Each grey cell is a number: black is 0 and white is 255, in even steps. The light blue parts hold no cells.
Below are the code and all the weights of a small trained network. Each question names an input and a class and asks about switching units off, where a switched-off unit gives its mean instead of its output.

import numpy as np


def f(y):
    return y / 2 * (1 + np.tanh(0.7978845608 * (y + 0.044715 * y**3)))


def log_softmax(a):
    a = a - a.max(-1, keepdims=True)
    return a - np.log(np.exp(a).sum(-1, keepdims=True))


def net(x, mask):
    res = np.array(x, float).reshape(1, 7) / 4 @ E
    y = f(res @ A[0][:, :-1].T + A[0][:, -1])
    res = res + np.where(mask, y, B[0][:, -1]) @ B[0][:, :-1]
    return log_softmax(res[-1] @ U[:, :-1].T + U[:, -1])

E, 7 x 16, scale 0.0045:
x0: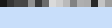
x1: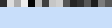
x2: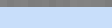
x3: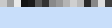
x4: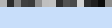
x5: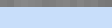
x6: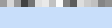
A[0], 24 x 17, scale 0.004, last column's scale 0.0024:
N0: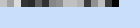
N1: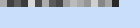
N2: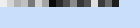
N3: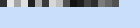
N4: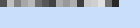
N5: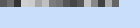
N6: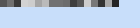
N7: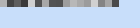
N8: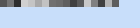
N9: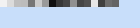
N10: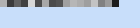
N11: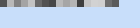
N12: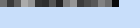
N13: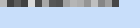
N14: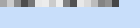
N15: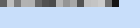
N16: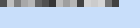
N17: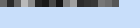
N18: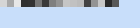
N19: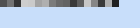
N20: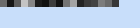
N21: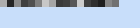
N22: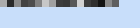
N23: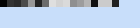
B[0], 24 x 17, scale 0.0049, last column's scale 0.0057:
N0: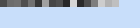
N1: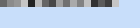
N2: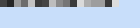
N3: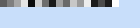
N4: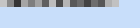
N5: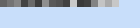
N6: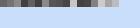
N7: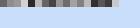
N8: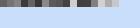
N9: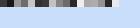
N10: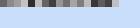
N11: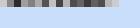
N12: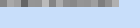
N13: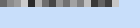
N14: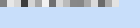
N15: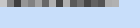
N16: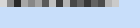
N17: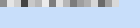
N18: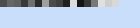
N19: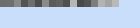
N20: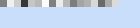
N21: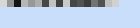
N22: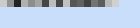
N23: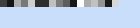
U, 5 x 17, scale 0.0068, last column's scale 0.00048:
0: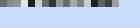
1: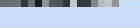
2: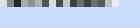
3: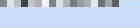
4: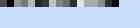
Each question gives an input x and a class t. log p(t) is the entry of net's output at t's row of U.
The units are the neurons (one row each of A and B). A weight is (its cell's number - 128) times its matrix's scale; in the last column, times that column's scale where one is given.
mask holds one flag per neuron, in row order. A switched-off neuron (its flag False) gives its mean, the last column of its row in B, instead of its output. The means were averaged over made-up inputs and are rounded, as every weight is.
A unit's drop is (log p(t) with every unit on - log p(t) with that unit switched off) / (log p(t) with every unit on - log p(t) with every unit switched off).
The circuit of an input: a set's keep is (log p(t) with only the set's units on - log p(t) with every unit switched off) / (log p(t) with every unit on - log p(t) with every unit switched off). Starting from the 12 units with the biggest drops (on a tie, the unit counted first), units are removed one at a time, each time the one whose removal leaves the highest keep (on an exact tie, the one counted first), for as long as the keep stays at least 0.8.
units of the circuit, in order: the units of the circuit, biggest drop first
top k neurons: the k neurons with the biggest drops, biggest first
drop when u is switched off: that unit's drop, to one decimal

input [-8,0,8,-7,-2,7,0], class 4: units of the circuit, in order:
[N9]
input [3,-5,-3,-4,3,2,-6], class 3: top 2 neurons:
[N20; N17]
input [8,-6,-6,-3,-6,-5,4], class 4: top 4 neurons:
[N23; N3; N21; N22]
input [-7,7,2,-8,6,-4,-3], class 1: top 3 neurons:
[N8; N5; N6]
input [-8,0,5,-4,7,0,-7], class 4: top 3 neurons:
[N9; N2; N14]
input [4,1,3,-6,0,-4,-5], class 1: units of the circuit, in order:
[N8; N5]
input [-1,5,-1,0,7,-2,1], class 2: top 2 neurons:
[N21; N22]
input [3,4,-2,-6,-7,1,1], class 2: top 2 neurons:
[N16; N11]
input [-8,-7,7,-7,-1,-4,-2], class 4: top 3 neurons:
[N9; N2; N3]
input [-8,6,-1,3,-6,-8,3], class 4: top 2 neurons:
[N9; N2]
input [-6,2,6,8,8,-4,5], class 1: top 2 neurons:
[N18; N0]
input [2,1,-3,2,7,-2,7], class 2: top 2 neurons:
[N21; N22]
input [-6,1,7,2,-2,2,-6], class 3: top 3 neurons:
[N20; N17; N23]
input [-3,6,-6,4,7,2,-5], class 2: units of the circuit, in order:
[N21]
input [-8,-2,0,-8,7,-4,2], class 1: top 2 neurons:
[N8; N5]
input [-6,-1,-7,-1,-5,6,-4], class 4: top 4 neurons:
[N9; N2; N21; N22]
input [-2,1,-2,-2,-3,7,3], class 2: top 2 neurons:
[N20; N17]
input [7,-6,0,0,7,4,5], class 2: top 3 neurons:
[N21; N22; N3]
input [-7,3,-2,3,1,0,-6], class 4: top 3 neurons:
[N9; N2; N14]
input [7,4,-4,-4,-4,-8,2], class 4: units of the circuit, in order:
[N23]
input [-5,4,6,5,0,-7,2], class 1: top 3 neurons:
[N18; N0; N23]
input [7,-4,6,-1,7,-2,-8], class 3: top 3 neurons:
[N20; N17; N12]
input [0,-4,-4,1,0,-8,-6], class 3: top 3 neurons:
[N20; N17; N3]
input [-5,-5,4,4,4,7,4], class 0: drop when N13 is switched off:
0.3
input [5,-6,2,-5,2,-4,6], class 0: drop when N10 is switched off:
0.2
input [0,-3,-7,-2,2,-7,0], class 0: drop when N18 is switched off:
0.3
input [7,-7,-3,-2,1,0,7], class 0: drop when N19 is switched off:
0.0
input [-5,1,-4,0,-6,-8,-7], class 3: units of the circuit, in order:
[N20]
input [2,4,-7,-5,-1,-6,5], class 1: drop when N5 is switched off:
0.3
